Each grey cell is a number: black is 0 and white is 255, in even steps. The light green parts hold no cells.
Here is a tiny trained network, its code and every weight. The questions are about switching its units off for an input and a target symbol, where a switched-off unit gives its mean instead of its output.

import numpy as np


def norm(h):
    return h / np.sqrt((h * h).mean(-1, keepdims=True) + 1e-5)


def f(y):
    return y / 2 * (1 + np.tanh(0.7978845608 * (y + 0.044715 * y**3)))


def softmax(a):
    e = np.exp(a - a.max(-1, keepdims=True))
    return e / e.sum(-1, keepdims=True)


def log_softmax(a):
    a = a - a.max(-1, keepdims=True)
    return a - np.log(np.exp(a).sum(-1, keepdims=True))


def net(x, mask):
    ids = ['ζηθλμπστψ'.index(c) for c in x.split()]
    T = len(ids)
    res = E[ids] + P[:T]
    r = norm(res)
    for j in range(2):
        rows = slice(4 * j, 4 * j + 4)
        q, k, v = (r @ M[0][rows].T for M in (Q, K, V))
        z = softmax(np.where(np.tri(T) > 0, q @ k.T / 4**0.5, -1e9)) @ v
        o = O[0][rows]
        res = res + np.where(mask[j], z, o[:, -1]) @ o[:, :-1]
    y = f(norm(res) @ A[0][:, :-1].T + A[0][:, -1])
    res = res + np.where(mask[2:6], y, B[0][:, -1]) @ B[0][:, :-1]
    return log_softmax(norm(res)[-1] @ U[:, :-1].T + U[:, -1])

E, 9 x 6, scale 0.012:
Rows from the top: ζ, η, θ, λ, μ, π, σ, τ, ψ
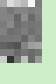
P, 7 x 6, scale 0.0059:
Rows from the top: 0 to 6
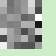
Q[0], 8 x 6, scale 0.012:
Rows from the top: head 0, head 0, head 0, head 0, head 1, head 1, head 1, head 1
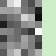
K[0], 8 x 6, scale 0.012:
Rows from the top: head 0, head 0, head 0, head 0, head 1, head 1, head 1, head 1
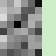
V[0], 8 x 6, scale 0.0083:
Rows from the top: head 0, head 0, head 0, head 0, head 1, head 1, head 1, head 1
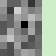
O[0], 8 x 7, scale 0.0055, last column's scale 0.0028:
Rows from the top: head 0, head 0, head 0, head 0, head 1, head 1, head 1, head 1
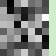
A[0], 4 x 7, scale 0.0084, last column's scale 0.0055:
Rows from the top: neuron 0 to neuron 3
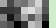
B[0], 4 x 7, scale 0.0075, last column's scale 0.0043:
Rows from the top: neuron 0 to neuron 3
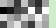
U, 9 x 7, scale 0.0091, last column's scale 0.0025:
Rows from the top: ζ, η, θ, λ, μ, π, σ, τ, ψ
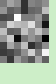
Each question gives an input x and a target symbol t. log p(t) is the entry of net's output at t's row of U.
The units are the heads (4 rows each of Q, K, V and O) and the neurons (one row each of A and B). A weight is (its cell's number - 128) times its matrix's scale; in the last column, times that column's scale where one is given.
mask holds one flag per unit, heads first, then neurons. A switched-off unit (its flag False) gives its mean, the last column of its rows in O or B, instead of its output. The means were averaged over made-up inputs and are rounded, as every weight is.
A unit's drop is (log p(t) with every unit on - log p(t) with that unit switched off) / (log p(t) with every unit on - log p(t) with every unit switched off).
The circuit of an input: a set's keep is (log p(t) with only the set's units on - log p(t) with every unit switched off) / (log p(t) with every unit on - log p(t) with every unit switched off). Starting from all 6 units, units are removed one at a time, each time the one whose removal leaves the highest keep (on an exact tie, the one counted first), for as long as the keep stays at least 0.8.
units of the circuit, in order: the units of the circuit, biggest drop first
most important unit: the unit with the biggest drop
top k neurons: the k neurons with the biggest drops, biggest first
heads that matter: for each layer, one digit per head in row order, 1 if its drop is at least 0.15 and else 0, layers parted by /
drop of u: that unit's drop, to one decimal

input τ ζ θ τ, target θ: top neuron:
(neuron 1)
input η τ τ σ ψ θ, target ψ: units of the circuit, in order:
(head 0; head 1)
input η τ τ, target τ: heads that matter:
10
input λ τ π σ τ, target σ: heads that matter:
01
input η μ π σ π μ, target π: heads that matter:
11
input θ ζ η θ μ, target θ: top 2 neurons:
(neuron 1; neuron 2)
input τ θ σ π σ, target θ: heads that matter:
01
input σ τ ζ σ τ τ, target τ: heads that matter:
11
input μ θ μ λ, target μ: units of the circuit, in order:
(head 0; head 1; neuron 2)
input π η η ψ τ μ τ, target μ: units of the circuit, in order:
(head 0; neuron 2)
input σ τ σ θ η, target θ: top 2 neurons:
(neuron 1; neuron 2)
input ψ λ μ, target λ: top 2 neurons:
(neuron 1; neuron 3)
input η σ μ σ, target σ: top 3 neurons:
(neuron 3; neuron 0; neuron 2)
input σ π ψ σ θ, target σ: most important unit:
head 1
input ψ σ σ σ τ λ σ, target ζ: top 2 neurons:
(neuron 3; neuron 2)
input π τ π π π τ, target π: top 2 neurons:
(neuron 1; neuron 2)
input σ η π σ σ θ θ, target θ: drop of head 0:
0.8
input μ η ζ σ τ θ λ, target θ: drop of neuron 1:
0.1
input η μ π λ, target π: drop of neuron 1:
0.2
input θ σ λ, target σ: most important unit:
head 1
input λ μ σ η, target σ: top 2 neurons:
(neuron 1; neuron 2)
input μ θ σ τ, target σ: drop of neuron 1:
0.5
